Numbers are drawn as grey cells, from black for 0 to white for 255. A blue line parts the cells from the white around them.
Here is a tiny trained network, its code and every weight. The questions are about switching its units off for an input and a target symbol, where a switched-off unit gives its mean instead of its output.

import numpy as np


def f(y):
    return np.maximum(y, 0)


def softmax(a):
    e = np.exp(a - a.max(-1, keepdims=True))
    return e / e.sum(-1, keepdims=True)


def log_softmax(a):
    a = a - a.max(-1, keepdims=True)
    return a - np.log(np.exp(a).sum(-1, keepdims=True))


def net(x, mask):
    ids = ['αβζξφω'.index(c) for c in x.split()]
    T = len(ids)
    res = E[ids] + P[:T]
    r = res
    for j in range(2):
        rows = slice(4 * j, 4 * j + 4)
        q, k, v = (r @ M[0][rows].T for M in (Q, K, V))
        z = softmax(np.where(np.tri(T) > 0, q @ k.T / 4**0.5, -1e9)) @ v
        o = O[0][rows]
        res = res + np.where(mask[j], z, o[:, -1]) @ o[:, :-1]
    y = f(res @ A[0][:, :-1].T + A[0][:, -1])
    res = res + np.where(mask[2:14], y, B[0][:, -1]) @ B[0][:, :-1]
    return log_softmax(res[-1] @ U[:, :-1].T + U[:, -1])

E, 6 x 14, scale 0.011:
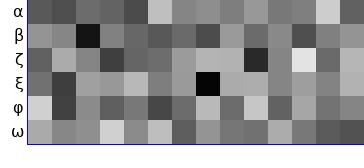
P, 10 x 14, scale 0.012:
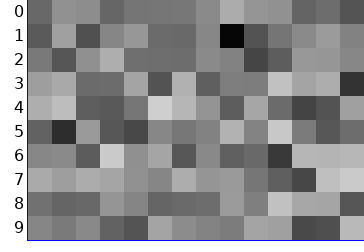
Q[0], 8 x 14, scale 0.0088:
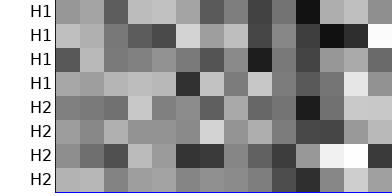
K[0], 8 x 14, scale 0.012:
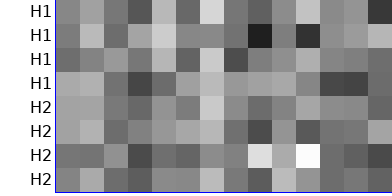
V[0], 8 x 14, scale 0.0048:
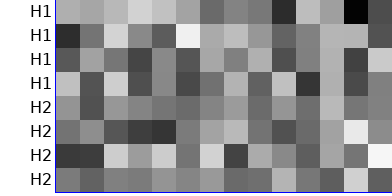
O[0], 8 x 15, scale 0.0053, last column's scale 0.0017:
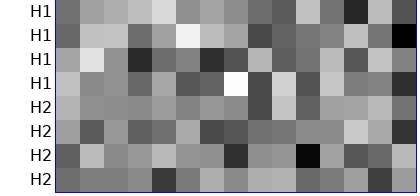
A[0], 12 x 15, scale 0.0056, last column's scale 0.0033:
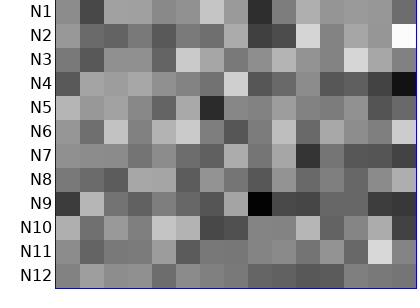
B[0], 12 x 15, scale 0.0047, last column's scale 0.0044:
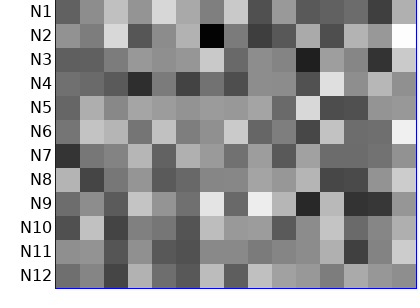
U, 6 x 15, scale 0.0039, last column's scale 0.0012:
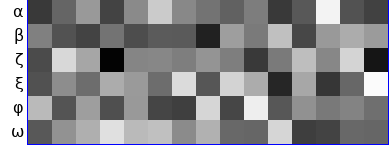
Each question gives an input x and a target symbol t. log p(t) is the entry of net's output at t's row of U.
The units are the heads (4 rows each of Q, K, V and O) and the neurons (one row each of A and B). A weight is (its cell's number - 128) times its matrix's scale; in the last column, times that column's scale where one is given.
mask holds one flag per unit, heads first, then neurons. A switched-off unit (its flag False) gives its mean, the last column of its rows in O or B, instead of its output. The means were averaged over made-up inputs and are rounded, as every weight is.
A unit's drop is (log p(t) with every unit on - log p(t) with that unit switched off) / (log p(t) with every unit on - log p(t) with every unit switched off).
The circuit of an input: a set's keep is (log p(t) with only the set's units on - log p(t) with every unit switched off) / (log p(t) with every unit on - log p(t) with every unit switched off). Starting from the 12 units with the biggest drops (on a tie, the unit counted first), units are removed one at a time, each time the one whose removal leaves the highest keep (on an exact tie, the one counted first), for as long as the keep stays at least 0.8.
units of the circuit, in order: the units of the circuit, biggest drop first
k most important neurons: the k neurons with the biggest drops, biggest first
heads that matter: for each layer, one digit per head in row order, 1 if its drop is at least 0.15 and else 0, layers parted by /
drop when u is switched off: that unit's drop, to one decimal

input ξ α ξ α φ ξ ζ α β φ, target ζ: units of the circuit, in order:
(H1; H2; N10)
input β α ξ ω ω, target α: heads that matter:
11
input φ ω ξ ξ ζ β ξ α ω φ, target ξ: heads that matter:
01
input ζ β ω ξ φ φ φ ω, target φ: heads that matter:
11
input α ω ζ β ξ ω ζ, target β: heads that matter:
11
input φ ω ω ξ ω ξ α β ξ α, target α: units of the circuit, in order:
(H1; N3; H2)
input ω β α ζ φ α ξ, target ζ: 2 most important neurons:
(N6; N10)
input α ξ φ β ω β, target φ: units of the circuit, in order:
(H1)
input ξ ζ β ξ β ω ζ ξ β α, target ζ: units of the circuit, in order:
(H1; H2)
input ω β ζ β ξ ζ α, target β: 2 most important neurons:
(N6; N1)
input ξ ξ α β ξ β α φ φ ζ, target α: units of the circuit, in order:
(H1; H2; N3)
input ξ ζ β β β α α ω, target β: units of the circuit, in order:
(H1; H2)
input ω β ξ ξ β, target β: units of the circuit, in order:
(H1; H2)
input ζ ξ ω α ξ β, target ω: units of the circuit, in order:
(H1)
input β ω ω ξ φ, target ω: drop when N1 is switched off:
0.1
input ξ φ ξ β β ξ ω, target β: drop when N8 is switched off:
0.0
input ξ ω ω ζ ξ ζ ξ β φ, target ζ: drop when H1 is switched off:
0.8
